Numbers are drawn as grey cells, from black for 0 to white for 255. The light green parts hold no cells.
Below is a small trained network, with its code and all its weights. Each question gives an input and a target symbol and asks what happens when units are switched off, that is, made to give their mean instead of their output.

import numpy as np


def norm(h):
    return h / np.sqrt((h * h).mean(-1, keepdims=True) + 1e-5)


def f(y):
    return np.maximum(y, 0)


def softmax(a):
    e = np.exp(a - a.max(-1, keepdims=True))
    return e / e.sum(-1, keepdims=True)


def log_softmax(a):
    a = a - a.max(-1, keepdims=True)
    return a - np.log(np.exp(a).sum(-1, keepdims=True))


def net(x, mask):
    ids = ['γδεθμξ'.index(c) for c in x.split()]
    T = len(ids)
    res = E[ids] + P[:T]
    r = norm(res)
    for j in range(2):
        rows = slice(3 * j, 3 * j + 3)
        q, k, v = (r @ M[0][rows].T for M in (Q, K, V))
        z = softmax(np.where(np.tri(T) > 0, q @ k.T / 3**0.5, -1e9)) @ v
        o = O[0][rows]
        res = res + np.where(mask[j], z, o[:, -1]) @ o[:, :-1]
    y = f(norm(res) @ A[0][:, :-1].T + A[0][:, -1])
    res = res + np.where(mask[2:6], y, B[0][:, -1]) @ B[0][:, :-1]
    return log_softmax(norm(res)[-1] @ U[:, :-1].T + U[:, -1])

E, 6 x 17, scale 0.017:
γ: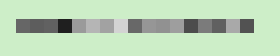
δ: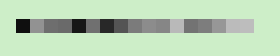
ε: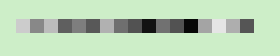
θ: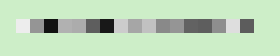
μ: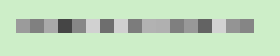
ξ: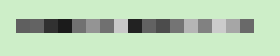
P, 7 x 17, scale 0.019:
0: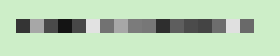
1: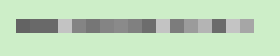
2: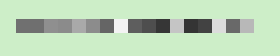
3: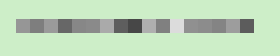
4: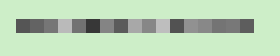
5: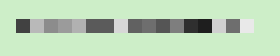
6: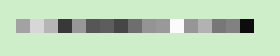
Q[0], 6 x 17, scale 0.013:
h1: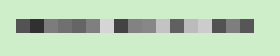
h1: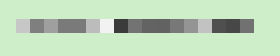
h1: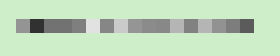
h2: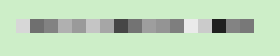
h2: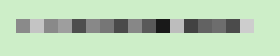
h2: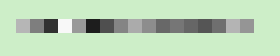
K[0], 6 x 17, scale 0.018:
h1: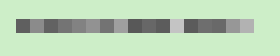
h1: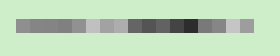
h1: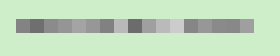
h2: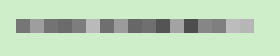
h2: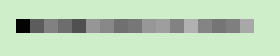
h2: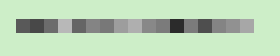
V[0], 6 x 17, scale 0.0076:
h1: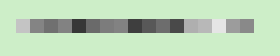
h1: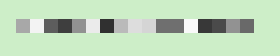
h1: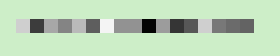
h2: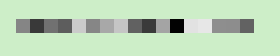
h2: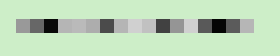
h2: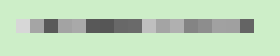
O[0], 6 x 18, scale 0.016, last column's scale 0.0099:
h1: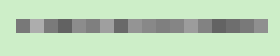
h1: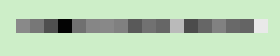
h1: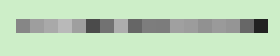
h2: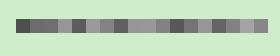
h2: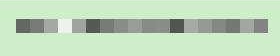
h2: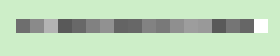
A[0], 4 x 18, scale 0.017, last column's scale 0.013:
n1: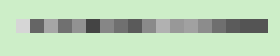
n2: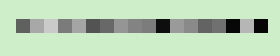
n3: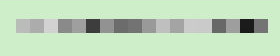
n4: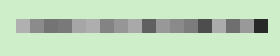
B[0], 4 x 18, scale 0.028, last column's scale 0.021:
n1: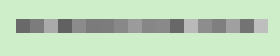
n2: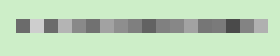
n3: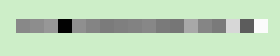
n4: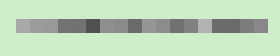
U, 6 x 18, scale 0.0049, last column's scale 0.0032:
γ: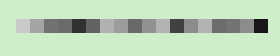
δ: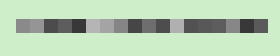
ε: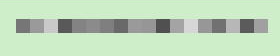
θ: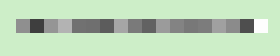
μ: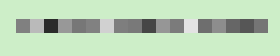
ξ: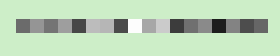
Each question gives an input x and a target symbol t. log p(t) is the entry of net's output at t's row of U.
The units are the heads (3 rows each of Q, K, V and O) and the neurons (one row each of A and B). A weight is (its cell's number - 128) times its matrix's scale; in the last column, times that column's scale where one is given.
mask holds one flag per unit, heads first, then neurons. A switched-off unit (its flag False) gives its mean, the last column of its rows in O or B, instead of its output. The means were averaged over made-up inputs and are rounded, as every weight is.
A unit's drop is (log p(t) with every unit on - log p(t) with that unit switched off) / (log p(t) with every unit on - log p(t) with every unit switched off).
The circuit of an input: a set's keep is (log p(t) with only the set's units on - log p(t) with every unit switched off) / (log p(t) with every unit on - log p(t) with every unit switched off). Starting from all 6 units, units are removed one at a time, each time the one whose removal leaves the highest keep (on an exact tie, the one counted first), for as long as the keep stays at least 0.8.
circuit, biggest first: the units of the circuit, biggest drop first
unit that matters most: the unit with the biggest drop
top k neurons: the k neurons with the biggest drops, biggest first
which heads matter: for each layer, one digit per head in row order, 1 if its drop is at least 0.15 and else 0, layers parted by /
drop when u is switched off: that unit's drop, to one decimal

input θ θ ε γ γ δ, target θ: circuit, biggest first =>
(h1; n3)
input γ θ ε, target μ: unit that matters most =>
h2
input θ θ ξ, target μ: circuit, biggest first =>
(h2; n2)
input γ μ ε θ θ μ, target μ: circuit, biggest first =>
(n2; h2)
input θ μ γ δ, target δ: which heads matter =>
11
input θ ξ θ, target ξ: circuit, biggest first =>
(h2; n3)
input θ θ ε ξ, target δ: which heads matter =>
01
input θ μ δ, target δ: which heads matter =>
01
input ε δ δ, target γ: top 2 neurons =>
(n4; n3)
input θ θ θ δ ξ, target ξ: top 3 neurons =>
(n3; n2; n1)
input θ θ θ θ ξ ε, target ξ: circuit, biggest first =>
(h2; h1; n3)
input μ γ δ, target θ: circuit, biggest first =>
(n3; h2; h1)
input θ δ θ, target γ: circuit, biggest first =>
(n4; h1; n3)
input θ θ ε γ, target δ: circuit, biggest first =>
(h2; n3)
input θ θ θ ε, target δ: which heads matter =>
00
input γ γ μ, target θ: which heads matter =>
11
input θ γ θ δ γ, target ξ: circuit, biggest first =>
(h1; n3)
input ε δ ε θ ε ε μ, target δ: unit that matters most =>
h1
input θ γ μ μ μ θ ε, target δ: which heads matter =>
10
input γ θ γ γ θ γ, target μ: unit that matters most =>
h2
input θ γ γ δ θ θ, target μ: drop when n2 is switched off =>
0.3
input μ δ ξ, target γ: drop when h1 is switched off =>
0.7
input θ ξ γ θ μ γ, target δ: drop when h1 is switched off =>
0.0
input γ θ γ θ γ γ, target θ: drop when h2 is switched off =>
0.2
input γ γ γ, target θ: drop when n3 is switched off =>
0.6
